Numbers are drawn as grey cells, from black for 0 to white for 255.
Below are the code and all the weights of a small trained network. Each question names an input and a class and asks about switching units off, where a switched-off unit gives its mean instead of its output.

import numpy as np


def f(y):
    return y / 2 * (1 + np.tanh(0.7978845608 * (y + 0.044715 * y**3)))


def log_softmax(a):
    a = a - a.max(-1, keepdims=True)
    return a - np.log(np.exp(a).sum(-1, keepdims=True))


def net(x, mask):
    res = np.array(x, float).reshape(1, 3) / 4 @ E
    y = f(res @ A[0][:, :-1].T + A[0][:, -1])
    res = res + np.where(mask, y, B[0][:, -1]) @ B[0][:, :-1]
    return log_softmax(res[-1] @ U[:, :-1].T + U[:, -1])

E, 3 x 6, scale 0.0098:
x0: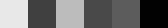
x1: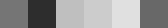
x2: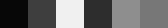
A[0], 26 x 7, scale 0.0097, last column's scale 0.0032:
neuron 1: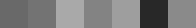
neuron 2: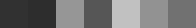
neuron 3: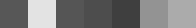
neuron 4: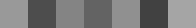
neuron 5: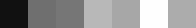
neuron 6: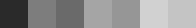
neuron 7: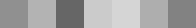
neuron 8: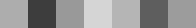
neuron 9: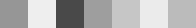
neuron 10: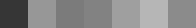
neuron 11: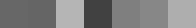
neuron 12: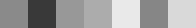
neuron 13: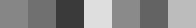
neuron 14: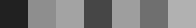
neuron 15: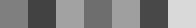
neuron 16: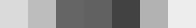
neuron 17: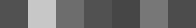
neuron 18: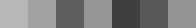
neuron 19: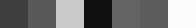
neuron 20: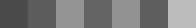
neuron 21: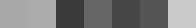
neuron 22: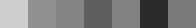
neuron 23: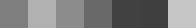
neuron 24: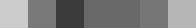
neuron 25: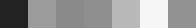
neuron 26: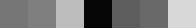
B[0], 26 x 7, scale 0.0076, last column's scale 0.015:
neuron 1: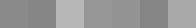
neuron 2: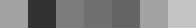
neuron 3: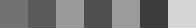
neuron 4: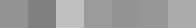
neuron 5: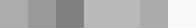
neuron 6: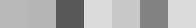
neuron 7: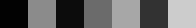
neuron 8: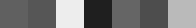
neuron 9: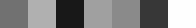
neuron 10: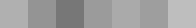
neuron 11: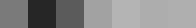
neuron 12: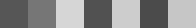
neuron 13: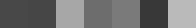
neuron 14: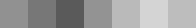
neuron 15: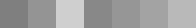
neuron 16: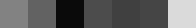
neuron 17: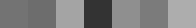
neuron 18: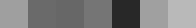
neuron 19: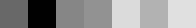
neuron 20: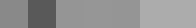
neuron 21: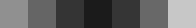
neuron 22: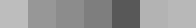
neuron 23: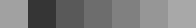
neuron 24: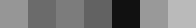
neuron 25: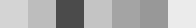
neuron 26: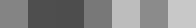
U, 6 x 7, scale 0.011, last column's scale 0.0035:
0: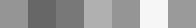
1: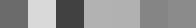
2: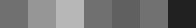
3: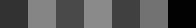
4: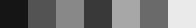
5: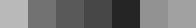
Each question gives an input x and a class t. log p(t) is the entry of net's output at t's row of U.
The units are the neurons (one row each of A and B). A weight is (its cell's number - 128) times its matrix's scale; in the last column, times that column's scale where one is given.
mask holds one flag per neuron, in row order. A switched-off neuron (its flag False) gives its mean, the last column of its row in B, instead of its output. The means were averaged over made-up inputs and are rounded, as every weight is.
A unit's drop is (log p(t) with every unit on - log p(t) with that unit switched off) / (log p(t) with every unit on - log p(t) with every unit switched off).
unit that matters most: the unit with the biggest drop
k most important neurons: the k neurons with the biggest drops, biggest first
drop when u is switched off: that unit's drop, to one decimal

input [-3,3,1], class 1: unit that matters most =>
neuron 19
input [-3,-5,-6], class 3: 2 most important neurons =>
(neuron 9; neuron 7)
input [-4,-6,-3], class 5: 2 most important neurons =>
(neuron 21; neuron 16)
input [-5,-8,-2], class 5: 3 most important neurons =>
(neuron 21; neuron 16; neuron 17)
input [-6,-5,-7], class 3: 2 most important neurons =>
(neuron 16; neuron 21)
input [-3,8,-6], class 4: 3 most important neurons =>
(neuron 8; neuron 13; neuron 12)
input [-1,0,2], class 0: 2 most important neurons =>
(neuron 9; neuron 7)
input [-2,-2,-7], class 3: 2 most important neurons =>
(neuron 7; neuron 9)
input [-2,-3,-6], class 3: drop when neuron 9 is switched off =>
0.3
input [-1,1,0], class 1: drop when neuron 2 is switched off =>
0.2
